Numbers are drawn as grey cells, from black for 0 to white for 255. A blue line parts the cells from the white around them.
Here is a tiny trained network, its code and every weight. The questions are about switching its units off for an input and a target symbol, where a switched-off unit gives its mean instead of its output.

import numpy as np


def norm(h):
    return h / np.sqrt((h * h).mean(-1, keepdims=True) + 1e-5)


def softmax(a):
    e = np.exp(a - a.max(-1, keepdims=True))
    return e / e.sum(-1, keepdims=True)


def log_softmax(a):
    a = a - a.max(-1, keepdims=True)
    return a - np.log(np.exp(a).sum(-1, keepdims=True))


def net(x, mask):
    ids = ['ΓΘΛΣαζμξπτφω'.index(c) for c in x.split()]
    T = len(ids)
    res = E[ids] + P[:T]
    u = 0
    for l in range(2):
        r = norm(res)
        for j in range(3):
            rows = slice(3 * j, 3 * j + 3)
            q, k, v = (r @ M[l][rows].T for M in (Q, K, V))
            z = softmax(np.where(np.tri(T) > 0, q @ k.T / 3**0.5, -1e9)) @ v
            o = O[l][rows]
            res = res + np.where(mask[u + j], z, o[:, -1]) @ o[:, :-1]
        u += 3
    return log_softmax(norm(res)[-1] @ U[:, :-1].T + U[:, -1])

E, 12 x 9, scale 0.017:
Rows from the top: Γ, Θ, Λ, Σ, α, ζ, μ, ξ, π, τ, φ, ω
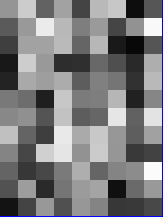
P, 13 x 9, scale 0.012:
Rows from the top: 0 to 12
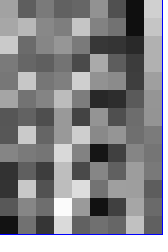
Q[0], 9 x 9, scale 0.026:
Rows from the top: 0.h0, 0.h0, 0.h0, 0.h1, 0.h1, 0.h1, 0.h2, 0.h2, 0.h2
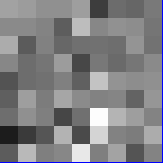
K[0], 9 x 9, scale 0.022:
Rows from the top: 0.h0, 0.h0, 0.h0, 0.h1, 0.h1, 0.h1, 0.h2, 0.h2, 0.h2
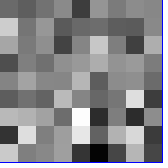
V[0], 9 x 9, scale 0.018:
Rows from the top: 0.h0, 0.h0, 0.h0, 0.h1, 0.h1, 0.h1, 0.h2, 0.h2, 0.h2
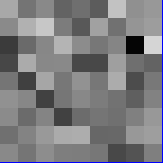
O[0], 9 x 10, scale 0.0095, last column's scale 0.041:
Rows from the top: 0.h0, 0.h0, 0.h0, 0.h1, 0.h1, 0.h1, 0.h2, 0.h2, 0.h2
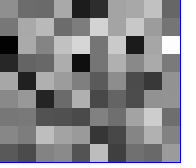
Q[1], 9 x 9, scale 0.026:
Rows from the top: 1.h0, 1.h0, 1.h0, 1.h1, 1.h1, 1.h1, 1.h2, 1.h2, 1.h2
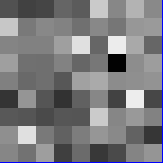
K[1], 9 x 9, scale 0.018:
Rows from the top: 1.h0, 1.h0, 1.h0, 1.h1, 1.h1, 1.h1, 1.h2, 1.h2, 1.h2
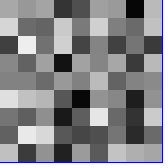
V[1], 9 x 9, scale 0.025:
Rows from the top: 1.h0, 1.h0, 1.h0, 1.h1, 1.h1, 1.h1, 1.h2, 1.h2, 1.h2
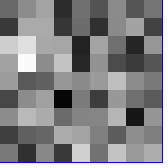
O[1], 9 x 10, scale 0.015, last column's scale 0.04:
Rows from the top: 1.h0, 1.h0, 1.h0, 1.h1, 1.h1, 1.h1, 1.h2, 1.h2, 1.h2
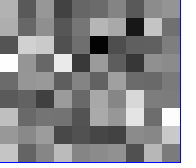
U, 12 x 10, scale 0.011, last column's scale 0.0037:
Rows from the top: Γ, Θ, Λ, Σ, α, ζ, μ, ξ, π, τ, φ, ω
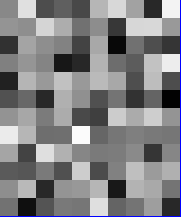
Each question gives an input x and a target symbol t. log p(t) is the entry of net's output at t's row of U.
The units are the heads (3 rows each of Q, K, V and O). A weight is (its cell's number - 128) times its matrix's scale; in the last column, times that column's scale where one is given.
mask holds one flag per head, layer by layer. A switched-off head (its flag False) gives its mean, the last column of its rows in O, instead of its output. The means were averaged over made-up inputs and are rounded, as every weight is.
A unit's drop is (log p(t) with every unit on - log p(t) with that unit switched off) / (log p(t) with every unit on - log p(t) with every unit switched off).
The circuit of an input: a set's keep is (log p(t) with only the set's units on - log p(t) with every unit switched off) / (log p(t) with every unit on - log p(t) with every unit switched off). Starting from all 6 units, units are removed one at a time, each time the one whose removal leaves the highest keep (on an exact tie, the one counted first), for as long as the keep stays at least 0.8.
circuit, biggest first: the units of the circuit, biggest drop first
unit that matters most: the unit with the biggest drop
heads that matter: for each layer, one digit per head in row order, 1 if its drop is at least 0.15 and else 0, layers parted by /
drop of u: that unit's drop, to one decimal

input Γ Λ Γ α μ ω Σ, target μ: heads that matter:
101 / 000
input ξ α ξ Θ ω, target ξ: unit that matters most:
0.h1
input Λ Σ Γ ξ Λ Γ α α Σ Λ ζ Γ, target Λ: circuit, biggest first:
1.h2, 0.h2
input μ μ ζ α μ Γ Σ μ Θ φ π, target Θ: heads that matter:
001 / 000
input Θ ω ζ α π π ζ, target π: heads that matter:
010 / 000
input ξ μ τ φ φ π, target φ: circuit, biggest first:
0.h1, 0.h2
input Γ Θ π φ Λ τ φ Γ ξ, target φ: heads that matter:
010 / 000
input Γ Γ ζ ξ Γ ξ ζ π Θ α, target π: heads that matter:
011 / 000
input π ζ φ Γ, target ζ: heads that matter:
100 / 000
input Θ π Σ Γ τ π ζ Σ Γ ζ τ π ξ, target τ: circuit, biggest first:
1.h1, 0.h0
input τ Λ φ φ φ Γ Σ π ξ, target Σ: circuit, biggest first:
0.h2, 1.h0
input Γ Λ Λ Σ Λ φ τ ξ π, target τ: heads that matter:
001 / 010
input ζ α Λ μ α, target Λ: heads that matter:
001 / 101
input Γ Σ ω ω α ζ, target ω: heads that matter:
001 / 100
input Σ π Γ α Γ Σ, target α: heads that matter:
100 / 000
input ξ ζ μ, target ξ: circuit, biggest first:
0.h1
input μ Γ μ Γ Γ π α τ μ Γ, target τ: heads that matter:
000 / 010
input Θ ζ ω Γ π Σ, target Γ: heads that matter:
001 / 001
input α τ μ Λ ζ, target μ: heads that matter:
100 / 000
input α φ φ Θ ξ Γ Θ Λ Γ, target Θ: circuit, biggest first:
0.h2, 0.h0
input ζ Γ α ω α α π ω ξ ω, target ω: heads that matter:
000 / 100
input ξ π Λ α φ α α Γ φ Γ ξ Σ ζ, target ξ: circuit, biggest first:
0.h2, 0.h1
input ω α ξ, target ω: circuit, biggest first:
0.h2
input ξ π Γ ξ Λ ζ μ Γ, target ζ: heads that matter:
110 / 000
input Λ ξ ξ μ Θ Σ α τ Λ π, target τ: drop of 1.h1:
0.6
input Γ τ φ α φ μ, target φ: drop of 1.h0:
0.1
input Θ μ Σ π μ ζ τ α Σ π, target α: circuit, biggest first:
0.h0
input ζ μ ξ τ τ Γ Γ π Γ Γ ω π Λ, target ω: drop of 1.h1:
0.0
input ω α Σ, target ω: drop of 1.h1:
0.2
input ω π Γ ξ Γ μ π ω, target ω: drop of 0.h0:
-0.1
